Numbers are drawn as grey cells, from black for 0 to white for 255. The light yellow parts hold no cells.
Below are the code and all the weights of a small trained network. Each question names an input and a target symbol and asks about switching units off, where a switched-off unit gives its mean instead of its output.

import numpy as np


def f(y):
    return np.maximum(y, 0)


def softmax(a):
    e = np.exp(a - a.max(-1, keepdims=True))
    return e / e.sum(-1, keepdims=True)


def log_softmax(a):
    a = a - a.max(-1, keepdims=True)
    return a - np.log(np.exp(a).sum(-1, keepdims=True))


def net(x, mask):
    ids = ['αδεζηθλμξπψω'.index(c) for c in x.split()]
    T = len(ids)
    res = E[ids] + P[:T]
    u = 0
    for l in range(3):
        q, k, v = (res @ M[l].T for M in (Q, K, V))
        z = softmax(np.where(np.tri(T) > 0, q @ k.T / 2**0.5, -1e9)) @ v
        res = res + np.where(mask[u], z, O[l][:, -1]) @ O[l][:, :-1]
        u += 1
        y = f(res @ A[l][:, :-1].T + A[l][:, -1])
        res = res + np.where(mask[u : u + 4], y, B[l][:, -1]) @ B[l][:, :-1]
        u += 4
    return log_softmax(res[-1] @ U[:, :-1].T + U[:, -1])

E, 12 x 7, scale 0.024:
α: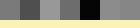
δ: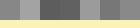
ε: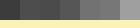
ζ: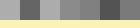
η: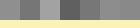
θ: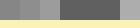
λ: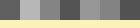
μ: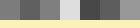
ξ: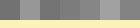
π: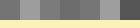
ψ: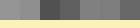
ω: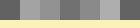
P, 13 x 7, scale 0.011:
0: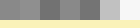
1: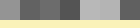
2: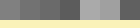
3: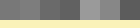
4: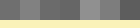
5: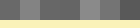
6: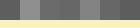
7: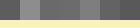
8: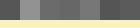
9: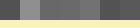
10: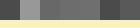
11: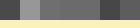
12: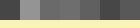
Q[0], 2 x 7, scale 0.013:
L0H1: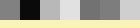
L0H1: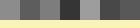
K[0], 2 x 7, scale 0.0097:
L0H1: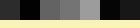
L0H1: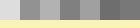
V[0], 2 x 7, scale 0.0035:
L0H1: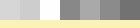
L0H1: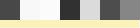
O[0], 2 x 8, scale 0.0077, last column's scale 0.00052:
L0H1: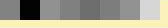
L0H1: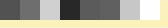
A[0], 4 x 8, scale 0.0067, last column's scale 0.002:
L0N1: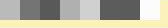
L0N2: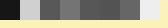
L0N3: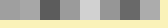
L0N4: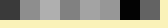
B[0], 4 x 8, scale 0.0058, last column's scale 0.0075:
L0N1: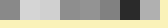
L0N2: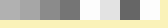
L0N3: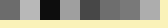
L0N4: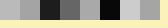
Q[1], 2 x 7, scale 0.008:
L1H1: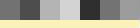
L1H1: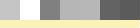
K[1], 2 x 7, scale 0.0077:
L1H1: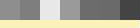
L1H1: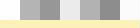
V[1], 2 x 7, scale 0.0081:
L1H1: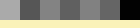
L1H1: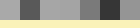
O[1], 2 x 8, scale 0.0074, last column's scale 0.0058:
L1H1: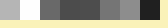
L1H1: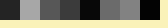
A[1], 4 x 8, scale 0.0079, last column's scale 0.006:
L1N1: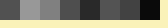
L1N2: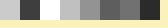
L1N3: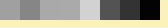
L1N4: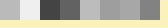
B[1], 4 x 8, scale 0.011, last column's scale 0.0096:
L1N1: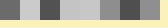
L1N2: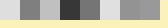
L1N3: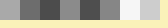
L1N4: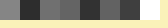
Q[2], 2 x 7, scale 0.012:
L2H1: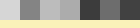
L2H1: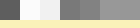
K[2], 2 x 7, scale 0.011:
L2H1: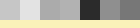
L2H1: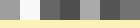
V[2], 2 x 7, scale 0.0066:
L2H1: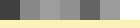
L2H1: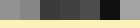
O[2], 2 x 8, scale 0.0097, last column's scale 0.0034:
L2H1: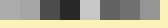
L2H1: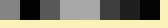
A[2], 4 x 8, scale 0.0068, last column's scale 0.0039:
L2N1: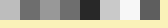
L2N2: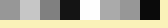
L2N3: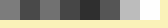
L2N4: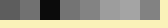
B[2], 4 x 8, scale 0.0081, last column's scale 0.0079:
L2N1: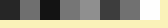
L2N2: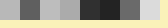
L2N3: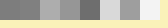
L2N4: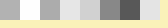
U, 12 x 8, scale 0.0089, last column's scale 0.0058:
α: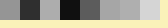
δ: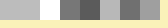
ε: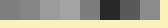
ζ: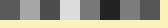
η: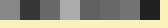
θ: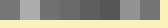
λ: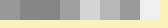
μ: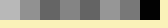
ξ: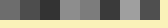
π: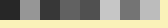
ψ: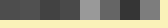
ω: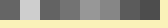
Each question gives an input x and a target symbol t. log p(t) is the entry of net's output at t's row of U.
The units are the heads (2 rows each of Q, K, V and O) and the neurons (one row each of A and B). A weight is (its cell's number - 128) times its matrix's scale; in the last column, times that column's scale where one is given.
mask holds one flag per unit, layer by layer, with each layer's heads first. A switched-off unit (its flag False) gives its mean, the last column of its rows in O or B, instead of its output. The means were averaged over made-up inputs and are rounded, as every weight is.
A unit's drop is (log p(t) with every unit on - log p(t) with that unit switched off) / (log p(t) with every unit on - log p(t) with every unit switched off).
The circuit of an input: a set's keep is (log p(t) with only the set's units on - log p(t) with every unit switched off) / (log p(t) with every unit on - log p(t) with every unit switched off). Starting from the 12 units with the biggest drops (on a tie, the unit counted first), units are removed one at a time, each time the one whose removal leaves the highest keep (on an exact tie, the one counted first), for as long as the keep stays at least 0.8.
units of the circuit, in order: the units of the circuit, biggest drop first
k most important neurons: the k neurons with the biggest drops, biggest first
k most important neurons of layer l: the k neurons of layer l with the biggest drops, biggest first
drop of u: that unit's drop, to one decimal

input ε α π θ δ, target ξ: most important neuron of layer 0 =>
[L0N2]
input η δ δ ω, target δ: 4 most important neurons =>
[L2N1; L0N2; L2N2; L1N4]
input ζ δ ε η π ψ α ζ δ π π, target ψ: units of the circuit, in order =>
[L1H1; L0N2; L2H1]
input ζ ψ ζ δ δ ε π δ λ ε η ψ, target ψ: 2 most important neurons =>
[L0N2; L2N2]
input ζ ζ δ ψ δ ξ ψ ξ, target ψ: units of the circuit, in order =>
[L1H1; L2H1; L0N2]
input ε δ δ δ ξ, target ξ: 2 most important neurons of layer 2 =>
[L2N1; L2N2]
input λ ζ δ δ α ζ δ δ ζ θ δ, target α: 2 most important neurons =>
[L2N4; L1N4]
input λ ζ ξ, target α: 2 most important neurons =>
[L2N4; L1N3]
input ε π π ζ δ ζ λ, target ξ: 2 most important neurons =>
[L2N1; L1N3]
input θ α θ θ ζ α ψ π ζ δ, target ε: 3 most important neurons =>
[L2N2; L1N4; L0N2]
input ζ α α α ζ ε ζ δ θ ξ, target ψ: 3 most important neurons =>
[L0N2; L1N4; L1N3]
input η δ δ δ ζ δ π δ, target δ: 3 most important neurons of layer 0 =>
[L0N2; L0N4; L0N1]
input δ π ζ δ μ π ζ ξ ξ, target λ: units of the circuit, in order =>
[L1H1; L1N4]
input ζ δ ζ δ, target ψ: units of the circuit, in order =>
[L1H1; L2H1; L1N4]
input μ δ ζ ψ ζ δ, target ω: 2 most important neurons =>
[L2N4; L0N3]
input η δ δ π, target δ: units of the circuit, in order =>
[L2N1]
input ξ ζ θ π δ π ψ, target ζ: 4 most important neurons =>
[L2N1; L1N3; L2N2; L1N4]
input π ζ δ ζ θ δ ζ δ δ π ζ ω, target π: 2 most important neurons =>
[L1N4; L1N3]
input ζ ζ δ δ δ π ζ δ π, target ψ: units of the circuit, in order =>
[L1H1; L2H1; L0N2]
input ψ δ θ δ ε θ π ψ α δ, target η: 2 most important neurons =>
[L1N4; L1N3]
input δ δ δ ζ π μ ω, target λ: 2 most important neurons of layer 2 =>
[L2N1; L2N2]
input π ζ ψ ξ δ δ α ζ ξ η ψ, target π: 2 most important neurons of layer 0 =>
[L0N4; L0N2]
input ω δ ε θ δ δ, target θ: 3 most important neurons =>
[L2N1; L2N2; L1N4]
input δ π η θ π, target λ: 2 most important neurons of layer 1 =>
[L1N3; L1N4]
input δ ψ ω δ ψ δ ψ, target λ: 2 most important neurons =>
[L1N3; L1N4]
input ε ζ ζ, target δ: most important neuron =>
[L0N2]
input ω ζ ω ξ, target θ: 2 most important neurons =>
[L2N1; L2N2]
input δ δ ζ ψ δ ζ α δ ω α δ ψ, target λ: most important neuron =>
[L1N3]
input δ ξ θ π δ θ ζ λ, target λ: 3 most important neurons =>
[L1N3; L2N4; L0N2]
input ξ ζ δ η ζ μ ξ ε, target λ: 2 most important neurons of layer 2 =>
[L2N1; L2N4]
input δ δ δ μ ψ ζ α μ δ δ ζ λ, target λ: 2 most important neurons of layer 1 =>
[L1N3; L1N2]
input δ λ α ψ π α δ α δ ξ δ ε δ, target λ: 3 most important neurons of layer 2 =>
[L2N1; L2N2; L2N4]
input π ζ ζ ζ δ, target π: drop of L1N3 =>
0.5
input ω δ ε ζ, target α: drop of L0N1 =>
0.0
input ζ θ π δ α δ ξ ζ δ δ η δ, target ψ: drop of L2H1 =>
0.8
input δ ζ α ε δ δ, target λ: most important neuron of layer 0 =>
[L0N2]
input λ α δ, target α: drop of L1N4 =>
0.1
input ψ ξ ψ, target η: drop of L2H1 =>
0.8
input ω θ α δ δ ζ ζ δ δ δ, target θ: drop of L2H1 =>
1.5
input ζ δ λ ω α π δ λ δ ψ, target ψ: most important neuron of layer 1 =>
[L1N1]
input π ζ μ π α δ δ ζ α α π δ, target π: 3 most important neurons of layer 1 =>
[L1N4; L1N3; L1N1]
